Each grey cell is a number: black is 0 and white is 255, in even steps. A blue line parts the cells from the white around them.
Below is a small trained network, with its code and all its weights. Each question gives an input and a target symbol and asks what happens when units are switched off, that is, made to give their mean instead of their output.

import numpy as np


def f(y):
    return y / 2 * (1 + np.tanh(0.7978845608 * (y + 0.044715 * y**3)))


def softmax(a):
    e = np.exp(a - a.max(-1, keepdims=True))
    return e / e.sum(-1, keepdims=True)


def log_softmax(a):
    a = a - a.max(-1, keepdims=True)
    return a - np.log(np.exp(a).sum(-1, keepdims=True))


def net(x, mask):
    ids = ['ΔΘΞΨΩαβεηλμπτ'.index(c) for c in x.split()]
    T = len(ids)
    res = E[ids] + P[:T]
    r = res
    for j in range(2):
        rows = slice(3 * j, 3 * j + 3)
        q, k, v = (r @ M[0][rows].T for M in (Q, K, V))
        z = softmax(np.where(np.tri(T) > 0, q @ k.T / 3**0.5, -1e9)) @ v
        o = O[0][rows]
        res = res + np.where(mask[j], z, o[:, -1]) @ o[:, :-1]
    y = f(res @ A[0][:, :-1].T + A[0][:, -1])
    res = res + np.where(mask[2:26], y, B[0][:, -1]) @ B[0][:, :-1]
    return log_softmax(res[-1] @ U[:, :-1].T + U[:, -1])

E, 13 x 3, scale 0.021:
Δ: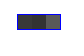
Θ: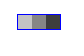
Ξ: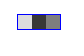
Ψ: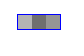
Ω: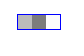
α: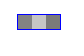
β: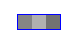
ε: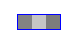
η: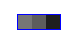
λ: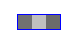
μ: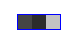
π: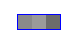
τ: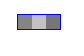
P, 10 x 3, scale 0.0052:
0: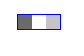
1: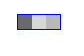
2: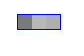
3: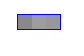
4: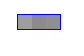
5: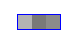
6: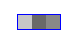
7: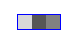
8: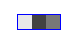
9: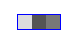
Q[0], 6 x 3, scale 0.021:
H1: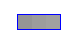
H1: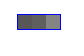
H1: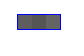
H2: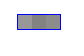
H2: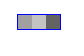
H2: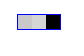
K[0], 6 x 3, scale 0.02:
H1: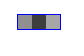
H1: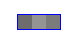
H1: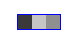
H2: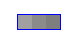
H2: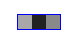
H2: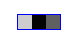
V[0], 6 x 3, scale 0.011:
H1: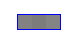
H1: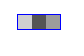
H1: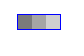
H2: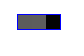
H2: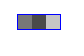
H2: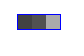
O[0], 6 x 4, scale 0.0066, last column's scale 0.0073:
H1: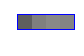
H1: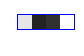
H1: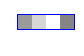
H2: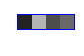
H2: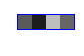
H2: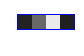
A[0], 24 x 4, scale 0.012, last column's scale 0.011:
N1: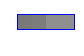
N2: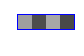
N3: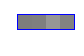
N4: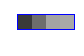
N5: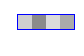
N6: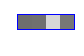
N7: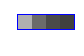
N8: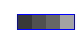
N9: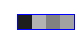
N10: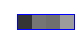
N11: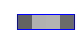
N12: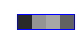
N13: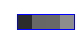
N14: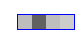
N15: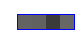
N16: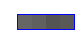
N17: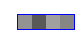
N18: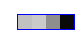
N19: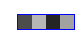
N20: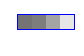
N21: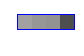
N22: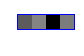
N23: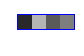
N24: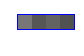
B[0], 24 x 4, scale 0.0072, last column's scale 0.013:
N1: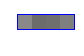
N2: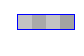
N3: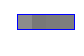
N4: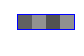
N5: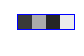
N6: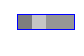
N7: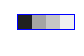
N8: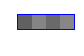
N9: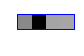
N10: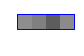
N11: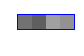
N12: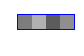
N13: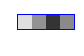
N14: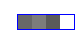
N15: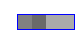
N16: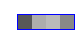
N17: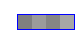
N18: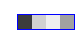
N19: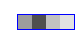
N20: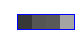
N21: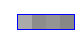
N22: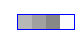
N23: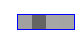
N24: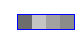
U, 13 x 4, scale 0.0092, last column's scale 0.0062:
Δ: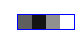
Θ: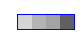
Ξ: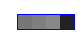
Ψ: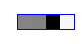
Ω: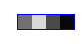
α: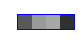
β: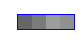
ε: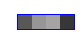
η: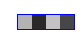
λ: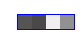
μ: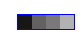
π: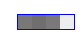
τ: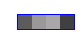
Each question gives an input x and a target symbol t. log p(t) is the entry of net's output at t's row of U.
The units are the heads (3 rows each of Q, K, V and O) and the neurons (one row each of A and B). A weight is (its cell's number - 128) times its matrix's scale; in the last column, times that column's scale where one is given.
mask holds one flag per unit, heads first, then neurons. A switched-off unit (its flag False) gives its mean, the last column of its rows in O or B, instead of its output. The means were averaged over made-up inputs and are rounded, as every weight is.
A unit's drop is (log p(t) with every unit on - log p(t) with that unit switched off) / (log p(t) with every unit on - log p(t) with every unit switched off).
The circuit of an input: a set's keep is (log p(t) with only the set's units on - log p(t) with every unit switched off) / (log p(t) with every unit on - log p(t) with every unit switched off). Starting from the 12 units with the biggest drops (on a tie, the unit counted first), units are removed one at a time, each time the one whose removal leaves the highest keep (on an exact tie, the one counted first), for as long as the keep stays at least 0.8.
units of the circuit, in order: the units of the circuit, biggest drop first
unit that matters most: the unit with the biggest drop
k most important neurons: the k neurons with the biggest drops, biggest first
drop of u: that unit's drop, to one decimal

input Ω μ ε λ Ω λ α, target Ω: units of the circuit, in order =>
[N5; H1; N19]
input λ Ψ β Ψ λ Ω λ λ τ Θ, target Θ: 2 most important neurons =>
[N22; N5]
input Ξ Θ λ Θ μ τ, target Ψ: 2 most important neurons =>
[N19; N18]
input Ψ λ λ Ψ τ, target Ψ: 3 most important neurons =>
[N7; N19; N5]
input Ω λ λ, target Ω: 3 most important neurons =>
[N5; N6; N14]
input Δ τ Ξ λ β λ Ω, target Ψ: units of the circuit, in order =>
[N5; H1]
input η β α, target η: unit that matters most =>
N9
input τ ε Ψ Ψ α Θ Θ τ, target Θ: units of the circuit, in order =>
[H2; N22; N5; N19]
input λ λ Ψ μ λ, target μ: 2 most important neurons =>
[N20; N22]
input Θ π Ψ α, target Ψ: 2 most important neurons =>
[N7; N19]
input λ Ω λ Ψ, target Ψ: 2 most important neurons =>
[N5; N14]
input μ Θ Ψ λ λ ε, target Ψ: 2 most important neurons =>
[N7; N19]
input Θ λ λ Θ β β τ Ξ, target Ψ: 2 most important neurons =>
[N19; N18]
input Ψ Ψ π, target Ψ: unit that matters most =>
N7
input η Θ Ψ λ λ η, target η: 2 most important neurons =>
[N19; N9]
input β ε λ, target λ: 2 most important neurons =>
[N9; N18]
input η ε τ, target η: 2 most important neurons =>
[N9; N19]
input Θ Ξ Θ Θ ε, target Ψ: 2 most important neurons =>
[N19; N18]
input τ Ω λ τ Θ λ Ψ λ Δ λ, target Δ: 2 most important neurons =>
[N9; N5]
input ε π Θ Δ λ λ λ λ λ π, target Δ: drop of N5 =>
0.2
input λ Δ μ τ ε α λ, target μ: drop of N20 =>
0.1
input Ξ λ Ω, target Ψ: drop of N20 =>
0.0
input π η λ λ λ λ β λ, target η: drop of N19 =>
0.3
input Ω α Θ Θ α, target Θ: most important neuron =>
[N5]
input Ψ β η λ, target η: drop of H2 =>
0.4
